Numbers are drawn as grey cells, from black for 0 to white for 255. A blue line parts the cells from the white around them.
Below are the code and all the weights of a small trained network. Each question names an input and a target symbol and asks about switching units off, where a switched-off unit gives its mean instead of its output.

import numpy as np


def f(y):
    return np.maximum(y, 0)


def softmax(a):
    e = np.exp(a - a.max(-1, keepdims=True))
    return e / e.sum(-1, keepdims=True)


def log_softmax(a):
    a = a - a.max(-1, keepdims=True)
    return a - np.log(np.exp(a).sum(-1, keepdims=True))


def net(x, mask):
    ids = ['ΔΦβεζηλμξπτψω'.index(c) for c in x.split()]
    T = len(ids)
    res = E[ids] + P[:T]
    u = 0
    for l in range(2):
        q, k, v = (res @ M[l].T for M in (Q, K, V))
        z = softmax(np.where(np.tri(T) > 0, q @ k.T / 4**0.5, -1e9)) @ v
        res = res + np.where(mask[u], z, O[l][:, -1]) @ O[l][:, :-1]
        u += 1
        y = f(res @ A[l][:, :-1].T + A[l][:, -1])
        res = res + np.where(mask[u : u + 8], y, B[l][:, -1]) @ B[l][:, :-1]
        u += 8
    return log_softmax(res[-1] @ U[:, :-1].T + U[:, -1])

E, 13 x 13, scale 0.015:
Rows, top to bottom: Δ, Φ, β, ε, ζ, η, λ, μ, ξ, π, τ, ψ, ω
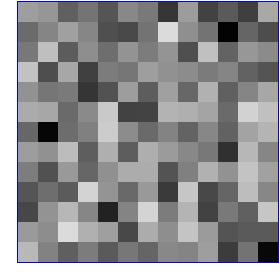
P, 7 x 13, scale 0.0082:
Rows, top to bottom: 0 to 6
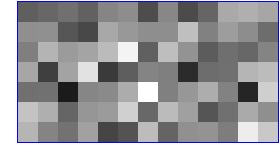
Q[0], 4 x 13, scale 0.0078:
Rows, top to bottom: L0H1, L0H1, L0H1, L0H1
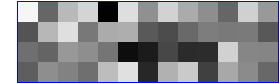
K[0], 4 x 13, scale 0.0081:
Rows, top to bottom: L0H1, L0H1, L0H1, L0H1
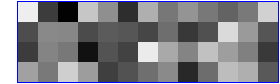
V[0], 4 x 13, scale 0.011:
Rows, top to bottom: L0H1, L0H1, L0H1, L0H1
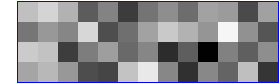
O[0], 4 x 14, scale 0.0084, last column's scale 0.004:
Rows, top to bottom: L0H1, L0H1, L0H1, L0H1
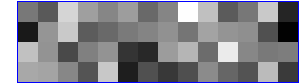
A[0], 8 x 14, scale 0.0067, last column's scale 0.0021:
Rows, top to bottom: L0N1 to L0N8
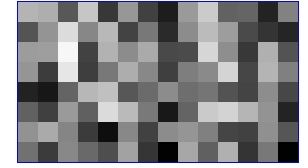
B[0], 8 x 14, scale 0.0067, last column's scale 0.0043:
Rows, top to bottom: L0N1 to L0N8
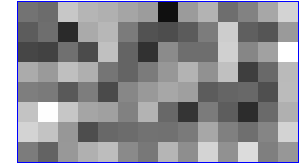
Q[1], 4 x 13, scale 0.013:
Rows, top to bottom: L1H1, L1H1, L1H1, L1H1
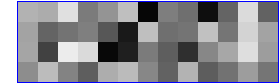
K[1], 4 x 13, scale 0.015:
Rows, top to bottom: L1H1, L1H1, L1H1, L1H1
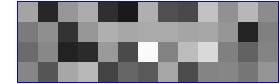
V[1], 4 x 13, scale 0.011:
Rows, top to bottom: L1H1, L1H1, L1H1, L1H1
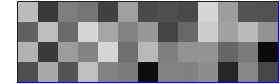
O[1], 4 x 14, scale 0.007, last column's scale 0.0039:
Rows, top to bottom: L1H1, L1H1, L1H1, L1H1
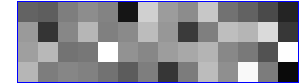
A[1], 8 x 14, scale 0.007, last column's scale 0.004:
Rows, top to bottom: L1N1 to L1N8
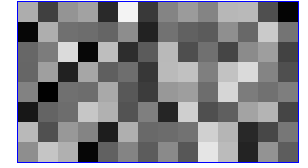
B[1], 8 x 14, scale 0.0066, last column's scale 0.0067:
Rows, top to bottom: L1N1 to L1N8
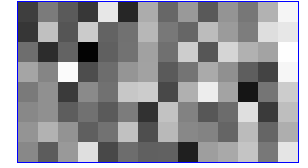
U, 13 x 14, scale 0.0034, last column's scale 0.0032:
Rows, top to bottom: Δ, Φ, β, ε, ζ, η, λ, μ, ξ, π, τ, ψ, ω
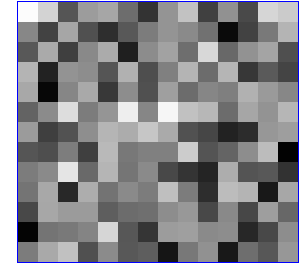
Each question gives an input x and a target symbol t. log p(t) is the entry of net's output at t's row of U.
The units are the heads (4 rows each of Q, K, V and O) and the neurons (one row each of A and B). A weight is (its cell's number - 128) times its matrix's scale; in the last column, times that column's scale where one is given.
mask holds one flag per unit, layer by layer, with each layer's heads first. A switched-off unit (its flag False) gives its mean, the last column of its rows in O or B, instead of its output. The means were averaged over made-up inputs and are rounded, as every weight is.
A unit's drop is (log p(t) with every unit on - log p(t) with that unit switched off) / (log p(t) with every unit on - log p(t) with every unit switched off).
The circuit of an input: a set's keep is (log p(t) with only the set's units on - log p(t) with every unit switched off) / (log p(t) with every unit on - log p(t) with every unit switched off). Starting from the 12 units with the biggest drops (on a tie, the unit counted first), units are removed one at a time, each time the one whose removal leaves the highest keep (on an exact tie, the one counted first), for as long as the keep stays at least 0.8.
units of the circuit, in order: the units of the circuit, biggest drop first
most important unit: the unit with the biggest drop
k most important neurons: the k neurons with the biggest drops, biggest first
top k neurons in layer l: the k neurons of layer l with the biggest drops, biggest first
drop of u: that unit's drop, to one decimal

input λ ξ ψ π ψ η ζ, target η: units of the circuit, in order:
[L0H1; L1H1]
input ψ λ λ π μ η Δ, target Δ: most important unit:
L1H1
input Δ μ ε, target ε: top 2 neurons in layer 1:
[L1N5; L1N4]
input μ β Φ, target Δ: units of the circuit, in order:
[L1H1; L0H1]
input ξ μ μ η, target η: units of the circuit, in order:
[L0H1; L1H1]
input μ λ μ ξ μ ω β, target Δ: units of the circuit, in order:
[L1H1; L0H1]
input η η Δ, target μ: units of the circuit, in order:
[L1N1; L0H1; L1H1]
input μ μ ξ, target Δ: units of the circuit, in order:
[L1H1; L0H1; L0N6]
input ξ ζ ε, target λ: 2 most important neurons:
[L0N6; L1N5]
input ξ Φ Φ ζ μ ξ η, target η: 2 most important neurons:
[L1N4; L1N1]
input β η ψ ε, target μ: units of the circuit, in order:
[L1N1; L1H1; L0H1]
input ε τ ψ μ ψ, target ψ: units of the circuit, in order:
[L0H1; L0N3; L0N2]
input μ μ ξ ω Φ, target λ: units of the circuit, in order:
[L1H1; L0H1]
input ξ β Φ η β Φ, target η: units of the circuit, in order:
[L0H1]
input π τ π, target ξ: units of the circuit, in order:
[L1N4; L0H1; L1H1; L1N1]
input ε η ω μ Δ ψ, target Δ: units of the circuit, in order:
[L0H1; L1H1]
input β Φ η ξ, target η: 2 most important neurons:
[L1N7; L0N4]
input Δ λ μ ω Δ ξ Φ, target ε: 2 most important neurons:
[L1N4; L1N5]
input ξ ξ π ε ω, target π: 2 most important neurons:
[L1N7; L0N3]
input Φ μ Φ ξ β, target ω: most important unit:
L1H1
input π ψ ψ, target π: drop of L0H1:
1.0
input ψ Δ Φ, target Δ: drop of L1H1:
0.1
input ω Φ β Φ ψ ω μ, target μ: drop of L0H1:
1.0
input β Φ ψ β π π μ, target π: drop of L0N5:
0.0
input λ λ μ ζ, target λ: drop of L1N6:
0.1
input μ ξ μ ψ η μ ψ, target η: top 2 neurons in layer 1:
[L1N3; L1N7]
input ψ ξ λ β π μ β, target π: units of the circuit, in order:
[L0H1]
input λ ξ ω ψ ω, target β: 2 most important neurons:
[L0N1; L1N4]
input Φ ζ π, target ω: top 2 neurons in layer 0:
[L0N5; L0N1]
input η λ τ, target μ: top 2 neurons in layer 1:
[L1N1; L1N8]
